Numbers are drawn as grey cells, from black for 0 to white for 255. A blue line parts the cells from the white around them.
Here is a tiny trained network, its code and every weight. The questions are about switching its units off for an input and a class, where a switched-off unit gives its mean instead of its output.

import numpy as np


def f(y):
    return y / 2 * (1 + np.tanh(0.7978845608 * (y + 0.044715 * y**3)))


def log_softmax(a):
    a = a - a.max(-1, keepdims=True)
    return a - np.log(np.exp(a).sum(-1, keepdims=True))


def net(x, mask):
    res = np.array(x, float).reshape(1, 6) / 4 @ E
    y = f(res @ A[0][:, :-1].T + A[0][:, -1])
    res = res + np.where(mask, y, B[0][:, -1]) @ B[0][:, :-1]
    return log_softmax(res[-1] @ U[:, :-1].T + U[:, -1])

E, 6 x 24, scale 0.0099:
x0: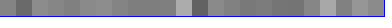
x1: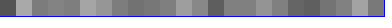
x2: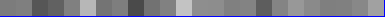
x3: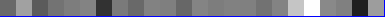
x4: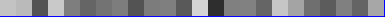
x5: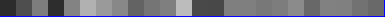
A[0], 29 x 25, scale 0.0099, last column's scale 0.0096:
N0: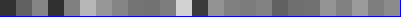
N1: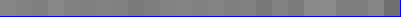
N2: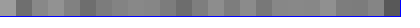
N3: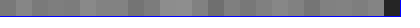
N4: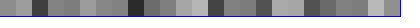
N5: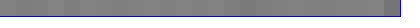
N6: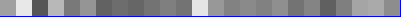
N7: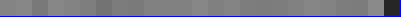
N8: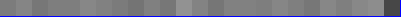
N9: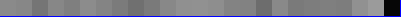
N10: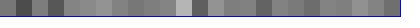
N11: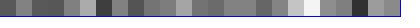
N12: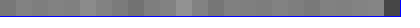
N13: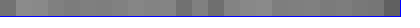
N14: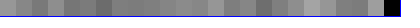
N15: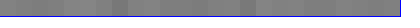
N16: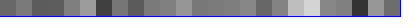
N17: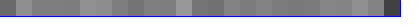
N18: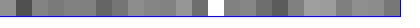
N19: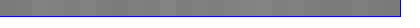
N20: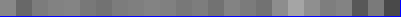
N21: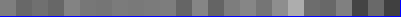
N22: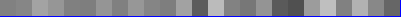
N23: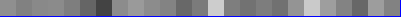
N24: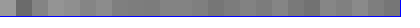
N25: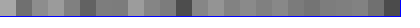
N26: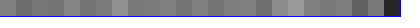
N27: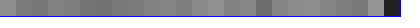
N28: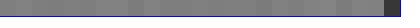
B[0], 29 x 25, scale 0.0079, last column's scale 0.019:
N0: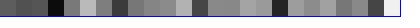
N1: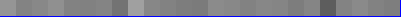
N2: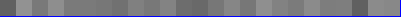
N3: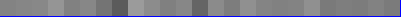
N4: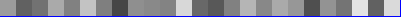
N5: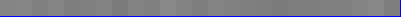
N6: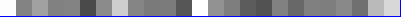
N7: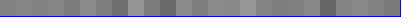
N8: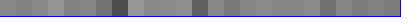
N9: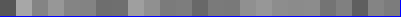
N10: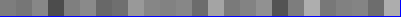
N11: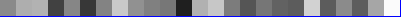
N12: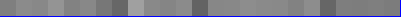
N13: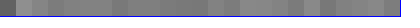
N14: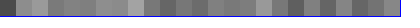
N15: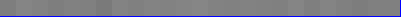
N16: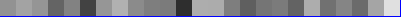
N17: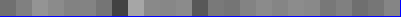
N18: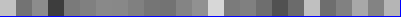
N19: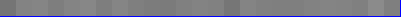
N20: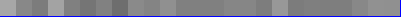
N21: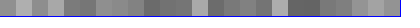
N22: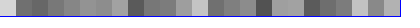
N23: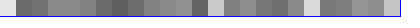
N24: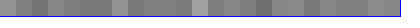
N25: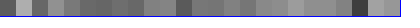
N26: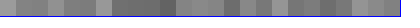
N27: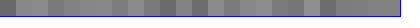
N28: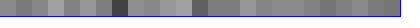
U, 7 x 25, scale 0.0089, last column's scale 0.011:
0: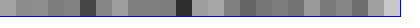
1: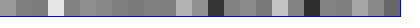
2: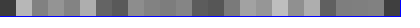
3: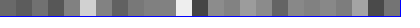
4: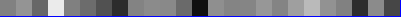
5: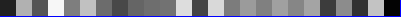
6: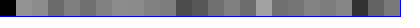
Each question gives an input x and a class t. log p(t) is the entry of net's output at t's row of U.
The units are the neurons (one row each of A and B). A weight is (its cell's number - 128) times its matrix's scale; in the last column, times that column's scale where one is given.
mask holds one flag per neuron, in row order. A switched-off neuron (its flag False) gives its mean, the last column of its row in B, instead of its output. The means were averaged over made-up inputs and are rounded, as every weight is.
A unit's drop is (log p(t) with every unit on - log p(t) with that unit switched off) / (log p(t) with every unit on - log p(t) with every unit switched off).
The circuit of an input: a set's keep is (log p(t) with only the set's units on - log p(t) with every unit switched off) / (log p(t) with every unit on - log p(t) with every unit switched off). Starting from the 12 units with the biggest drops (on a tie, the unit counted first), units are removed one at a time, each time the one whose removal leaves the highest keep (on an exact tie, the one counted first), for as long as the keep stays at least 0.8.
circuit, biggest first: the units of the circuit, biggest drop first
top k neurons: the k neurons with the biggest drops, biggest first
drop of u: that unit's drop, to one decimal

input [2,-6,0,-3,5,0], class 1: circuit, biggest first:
(N11 N16)
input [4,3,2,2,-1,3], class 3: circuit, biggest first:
(N0)
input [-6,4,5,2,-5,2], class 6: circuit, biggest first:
(N4 N23 N6)
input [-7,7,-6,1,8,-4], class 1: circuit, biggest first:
(N11 N4)
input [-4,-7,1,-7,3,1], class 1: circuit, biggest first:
(N11 N16)
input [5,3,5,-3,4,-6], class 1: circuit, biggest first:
(N11 N4)
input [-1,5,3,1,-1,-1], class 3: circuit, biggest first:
(N11 N16)
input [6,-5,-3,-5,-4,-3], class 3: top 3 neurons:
(N11 N6 N16)
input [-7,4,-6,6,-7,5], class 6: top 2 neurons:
(N6 N0)
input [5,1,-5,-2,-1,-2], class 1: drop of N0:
0.3
